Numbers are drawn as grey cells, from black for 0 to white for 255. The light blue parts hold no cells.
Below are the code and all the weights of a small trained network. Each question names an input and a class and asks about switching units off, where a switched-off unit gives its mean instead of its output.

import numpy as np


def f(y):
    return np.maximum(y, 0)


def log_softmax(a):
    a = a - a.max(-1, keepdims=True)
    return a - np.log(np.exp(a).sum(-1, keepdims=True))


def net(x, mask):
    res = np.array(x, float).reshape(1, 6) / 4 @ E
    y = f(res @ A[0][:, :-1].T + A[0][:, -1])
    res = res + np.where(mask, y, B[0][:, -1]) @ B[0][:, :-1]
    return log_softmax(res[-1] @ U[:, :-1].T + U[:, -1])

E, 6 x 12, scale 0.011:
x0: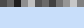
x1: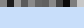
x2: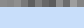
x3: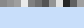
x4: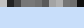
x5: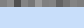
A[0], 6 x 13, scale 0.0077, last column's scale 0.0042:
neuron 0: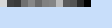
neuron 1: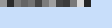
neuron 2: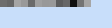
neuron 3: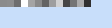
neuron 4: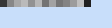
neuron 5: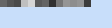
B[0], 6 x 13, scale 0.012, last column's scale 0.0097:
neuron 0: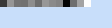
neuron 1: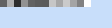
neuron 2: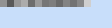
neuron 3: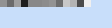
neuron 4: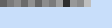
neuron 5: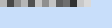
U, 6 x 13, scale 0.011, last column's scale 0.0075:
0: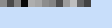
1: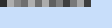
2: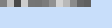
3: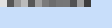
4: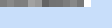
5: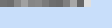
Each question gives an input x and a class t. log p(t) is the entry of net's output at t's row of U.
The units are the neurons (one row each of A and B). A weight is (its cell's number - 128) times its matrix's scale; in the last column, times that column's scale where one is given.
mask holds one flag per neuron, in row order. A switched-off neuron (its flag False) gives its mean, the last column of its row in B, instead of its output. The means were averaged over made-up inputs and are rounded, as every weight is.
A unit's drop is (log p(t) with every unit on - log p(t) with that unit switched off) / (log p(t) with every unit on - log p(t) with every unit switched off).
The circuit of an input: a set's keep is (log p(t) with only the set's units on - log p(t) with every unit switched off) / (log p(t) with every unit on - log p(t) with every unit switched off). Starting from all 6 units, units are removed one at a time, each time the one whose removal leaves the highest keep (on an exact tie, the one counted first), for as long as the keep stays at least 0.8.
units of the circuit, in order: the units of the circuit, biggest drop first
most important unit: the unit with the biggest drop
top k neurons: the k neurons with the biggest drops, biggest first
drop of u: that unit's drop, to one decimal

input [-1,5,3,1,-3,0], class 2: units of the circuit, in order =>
(neuron 1; neuron 0)
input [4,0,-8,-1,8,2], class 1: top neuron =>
(neuron 0)
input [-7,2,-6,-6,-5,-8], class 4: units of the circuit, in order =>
(neuron 3; neuron 0)
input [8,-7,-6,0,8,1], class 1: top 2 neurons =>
(neuron 0; neuron 1)
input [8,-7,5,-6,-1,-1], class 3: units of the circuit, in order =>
(neuron 5; neuron 1)
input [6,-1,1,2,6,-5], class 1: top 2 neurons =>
(neuron 0; neuron 2)
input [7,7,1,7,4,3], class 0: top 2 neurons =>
(neuron 3; neuron 2)
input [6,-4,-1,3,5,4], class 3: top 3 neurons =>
(neuron 5; neuron 1; neuron 4)
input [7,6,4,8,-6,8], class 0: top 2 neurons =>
(neuron 3; neuron 0)
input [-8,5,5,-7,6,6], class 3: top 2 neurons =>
(neuron 3; neuron 2)
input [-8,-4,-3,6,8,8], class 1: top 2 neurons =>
(neuron 0; neuron 5)
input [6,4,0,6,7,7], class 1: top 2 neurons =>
(neuron 0; neuron 2)
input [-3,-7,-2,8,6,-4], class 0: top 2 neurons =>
(neuron 3; neuron 1)
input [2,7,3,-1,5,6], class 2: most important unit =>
neuron 1
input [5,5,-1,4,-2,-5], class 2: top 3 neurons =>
(neuron 1; neuron 0; neuron 2)
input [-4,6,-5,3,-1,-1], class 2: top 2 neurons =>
(neuron 1; neuron 5)
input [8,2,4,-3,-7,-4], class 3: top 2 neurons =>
(neuron 5; neuron 0)
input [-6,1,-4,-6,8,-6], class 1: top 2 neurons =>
(neuron 0; neuron 3)
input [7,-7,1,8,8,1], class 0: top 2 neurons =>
(neuron 3; neuron 1)
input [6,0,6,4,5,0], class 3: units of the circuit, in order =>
(neuron 5)
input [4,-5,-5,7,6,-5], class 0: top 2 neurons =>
(neuron 3; neuron 1)
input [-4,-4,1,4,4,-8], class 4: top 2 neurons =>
(neuron 1; neuron 5)
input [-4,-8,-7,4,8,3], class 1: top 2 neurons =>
(neuron 0; neuron 1)
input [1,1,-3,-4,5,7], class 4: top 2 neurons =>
(neuron 3; neuron 4)
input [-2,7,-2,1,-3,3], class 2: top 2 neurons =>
(neuron 1; neuron 0)
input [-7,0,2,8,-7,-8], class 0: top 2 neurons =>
(neuron 3; neuron 0)
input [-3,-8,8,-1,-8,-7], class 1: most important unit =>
neuron 1
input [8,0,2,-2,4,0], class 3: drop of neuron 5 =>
0.7
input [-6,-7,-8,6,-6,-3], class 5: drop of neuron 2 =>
0.2
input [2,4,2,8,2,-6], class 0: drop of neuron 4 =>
0.0
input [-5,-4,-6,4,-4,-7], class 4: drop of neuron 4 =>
0.1
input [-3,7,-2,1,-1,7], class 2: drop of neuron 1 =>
0.8
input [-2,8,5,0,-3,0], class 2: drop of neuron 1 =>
0.7
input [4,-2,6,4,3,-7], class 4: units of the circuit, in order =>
(neuron 1)
